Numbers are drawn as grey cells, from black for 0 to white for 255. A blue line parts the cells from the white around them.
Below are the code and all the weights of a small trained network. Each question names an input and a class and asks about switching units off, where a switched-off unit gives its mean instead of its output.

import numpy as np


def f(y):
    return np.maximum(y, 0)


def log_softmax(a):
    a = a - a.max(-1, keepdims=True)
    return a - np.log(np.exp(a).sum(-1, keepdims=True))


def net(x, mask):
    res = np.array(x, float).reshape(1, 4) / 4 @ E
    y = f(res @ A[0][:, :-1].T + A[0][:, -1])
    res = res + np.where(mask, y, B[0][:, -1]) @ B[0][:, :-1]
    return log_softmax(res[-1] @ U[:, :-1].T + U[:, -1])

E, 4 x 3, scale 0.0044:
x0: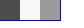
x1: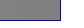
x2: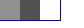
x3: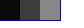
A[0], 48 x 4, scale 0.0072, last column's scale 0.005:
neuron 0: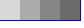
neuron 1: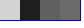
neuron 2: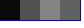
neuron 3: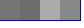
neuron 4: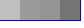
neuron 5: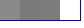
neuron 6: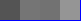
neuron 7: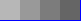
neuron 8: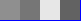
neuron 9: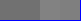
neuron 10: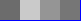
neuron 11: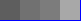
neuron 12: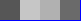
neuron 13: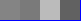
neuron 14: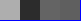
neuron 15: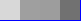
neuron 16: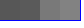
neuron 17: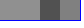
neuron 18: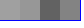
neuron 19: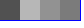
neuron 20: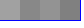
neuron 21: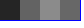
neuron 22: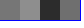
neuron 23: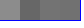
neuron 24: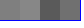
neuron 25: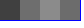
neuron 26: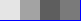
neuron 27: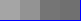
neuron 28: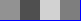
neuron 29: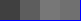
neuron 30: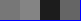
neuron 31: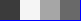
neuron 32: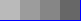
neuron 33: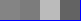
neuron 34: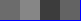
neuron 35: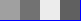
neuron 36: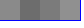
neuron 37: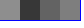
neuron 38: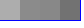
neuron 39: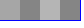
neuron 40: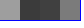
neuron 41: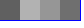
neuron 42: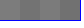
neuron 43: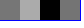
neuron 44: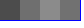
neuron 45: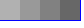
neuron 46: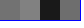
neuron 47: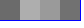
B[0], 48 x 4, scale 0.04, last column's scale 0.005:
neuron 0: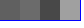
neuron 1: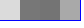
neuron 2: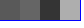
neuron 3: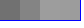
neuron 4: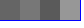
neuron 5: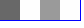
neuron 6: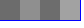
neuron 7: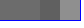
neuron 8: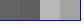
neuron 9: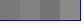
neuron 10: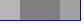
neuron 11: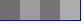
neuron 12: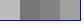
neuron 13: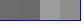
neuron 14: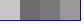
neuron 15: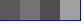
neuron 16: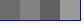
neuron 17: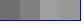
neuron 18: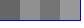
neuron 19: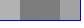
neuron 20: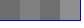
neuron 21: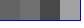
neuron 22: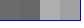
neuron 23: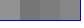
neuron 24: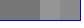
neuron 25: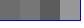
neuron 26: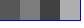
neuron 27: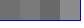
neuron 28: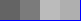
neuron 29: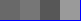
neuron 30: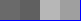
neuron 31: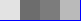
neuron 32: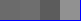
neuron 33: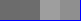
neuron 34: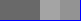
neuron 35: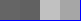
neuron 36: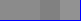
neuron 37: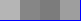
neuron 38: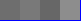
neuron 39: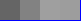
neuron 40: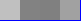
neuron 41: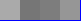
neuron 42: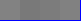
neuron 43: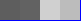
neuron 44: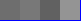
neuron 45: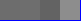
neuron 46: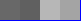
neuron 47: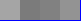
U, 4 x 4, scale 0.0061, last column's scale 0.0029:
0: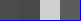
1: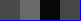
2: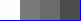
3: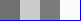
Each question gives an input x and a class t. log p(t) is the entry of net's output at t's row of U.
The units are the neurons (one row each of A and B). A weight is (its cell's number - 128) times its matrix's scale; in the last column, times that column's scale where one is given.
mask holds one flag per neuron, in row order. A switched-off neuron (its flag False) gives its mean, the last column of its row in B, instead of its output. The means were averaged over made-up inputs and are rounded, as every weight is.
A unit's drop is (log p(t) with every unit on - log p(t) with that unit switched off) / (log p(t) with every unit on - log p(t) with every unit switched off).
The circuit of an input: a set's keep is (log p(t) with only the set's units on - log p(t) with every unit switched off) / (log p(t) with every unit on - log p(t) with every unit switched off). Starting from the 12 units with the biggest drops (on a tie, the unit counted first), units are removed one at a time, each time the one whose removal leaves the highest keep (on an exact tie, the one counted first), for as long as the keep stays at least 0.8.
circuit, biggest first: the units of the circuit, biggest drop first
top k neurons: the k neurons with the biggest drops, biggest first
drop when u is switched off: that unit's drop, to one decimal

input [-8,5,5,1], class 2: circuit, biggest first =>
(neuron 1)
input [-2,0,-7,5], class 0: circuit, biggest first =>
(neuron 43; neuron 46)
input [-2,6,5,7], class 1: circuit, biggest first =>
(neuron 2; neuron 21)
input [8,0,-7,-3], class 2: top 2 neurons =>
(neuron 31; neuron 10)
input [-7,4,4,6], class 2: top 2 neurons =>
(neuron 1; neuron 14)
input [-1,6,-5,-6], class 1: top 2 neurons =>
(neuron 26; neuron 0)
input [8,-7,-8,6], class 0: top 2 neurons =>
(neuron 43; neuron 46)
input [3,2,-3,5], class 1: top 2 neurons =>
(neuron 2; neuron 21)
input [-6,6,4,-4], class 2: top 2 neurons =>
(neuron 1; neuron 14)
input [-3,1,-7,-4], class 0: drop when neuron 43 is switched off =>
0.2
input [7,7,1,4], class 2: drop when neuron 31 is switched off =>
0.2
